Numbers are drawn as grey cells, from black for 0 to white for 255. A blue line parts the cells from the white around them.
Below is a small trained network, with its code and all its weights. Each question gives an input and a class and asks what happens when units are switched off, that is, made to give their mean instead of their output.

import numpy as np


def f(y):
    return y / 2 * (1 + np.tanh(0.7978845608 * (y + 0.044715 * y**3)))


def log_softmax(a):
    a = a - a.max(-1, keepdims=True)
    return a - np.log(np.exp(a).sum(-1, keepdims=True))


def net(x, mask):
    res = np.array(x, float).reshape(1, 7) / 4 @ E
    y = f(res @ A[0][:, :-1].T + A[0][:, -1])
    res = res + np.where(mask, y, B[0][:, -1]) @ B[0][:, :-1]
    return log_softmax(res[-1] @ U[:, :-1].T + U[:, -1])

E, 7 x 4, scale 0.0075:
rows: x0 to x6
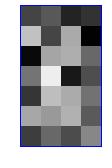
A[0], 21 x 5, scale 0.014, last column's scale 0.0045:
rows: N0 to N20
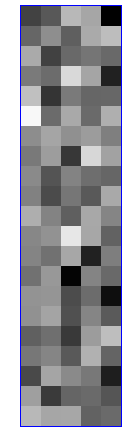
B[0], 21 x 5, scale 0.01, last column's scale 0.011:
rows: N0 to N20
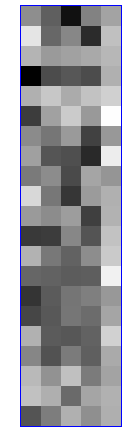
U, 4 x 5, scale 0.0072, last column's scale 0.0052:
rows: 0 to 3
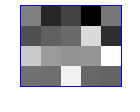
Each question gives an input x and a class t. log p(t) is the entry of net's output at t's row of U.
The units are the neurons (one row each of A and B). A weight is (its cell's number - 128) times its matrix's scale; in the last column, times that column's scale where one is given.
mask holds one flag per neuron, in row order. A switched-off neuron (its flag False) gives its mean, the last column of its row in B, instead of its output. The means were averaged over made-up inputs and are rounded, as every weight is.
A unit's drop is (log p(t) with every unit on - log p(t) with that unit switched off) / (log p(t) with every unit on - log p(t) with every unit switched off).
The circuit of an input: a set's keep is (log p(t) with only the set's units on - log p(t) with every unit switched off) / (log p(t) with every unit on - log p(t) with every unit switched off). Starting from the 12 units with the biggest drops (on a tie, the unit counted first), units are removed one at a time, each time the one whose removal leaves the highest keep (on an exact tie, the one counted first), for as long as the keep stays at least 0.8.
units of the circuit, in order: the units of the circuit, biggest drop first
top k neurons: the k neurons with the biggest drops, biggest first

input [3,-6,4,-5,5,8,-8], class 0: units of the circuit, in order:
[N3]
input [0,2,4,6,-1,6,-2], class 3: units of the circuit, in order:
[N7 N16]
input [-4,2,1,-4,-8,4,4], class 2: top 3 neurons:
[N4 N19 N2]
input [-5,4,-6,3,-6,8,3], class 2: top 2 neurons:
[N4 N19]
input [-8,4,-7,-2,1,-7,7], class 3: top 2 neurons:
[N5 N12]
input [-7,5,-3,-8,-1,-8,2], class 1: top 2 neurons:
[N3 N0]
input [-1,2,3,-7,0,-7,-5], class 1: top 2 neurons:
[N7 N1]
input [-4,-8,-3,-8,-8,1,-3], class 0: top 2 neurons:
[N3 N7]
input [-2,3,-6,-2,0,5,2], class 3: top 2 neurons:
[N5 N20]
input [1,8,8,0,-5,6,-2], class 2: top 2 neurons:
[N12 N9]
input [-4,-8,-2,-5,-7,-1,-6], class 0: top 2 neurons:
[N7 N3]
